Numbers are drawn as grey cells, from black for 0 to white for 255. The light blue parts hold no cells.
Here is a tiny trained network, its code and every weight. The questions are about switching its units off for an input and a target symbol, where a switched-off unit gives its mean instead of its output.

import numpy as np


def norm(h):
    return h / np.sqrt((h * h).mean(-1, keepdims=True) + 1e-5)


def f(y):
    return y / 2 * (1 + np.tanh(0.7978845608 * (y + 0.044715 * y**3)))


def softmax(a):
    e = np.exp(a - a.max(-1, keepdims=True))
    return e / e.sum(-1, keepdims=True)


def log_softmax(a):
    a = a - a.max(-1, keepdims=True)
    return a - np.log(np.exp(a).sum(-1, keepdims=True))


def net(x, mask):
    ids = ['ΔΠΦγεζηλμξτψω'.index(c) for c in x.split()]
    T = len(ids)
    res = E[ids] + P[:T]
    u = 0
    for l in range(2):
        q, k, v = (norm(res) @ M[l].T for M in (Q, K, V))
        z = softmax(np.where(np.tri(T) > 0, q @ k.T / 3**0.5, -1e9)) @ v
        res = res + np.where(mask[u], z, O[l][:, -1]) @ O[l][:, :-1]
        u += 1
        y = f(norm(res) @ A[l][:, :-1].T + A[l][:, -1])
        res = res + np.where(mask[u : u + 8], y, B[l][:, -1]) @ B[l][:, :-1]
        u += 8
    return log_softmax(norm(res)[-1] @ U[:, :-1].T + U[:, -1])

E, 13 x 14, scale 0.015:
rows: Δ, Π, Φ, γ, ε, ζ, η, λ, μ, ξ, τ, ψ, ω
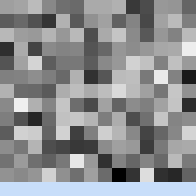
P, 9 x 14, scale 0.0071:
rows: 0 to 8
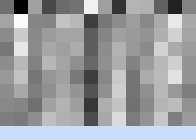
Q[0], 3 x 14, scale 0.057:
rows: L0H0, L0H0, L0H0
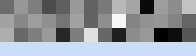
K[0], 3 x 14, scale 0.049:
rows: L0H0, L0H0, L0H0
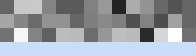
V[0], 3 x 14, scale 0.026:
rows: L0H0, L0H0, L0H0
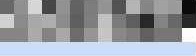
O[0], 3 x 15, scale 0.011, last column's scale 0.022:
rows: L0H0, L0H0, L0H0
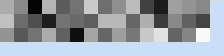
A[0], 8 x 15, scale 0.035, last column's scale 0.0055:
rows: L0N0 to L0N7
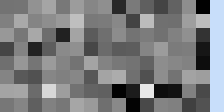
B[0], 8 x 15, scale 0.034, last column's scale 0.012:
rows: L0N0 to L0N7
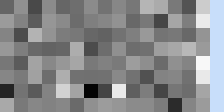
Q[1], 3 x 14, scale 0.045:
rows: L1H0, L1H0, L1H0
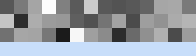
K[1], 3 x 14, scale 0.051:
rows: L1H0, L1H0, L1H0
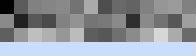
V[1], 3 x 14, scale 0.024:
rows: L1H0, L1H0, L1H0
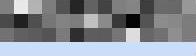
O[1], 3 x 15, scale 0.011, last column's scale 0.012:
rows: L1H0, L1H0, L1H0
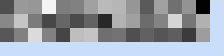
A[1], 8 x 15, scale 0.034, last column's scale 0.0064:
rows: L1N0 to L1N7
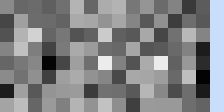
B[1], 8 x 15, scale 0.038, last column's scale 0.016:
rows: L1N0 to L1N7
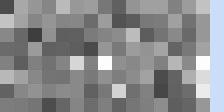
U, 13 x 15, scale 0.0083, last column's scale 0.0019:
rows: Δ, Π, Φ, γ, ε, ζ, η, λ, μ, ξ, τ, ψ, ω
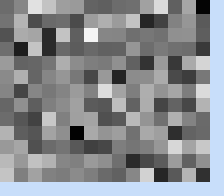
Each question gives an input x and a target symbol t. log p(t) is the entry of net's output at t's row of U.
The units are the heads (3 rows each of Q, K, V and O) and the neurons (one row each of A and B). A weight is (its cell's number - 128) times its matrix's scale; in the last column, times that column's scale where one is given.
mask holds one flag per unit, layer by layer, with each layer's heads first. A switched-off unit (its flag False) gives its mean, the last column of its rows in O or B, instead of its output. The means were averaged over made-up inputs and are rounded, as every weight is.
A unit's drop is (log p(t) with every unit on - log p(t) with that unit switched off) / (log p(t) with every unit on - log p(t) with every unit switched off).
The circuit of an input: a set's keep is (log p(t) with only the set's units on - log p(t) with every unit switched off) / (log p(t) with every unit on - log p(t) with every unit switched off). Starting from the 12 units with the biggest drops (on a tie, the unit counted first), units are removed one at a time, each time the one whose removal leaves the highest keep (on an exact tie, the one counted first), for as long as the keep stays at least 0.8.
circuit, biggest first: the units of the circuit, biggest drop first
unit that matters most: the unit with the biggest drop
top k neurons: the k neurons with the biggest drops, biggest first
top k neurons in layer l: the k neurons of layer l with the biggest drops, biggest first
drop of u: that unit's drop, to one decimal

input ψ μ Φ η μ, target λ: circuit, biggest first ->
[L0H0, L0N0, L1N6]
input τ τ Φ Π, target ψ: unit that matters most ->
L1H0
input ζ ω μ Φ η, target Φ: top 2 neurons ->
[L1N0, L1N4]
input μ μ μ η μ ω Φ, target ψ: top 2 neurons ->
[L0N1, L0N5]
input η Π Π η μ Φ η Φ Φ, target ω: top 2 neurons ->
[L1N5, L0N4]
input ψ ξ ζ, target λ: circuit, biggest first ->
[L0H0, L1N6, L0N0]
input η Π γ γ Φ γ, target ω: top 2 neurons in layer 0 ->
[L0N4, L0N6]
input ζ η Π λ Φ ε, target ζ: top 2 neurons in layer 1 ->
[L1N3, L1N1]
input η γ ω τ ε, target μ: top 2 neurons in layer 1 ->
[L1N2, L1N0]
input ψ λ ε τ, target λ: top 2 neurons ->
[L0N0, L1N6]
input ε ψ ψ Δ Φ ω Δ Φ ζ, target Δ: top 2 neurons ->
[L1N0, L0N2]
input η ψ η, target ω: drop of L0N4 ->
0.1
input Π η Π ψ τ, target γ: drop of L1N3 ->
0.2
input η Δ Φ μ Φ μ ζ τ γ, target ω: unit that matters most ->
L1N5
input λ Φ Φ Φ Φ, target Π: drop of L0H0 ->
1.1
